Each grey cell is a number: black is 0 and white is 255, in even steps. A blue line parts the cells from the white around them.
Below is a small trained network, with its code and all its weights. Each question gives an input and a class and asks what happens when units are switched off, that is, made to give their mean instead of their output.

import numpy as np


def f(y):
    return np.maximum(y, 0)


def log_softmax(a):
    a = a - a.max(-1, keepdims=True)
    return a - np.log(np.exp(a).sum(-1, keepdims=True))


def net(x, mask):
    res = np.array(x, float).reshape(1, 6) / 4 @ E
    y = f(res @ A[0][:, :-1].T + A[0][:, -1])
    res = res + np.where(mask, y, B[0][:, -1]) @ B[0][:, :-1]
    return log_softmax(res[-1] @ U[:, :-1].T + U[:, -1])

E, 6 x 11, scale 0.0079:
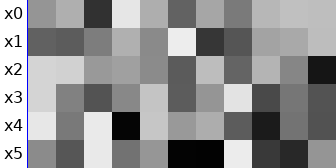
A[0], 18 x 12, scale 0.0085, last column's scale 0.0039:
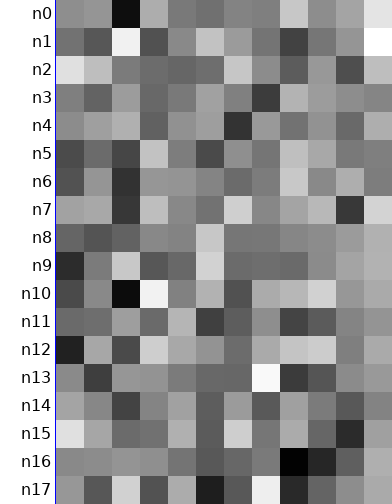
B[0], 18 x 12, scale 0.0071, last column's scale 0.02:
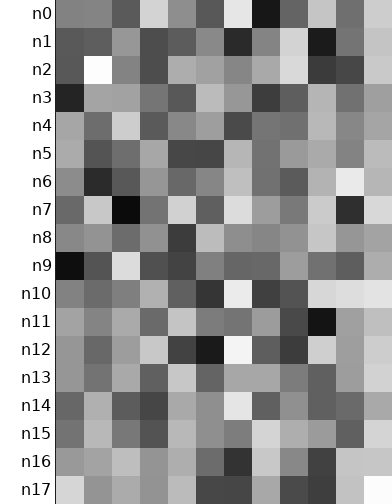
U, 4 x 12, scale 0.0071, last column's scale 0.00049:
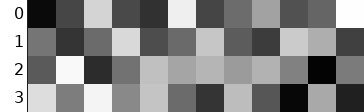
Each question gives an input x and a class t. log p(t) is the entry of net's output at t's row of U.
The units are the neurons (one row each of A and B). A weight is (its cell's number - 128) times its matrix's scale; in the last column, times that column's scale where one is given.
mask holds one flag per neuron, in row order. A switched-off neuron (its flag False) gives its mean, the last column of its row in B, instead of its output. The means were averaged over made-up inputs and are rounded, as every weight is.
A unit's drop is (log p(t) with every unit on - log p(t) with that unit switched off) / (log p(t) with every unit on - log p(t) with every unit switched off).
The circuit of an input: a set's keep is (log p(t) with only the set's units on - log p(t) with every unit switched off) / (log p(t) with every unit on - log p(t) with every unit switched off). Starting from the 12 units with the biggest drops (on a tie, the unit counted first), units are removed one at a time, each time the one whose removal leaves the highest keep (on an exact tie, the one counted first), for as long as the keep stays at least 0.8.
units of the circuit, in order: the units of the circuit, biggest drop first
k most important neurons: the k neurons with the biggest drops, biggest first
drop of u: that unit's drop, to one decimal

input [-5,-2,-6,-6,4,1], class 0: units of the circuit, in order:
(n9)
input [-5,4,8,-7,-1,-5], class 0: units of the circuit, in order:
(n9 n3)
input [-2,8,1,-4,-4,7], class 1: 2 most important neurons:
(n2 n16)
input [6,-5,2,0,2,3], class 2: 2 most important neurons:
(n2 n15)
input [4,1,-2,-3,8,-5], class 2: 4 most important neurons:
(n4 n6 n16 n2)
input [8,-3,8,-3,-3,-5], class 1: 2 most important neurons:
(n12 n10)
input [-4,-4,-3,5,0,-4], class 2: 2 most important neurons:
(n17 n11)
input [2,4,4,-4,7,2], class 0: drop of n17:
0.2
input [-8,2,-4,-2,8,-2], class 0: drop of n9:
0.1
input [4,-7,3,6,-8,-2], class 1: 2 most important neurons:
(n10 n12)
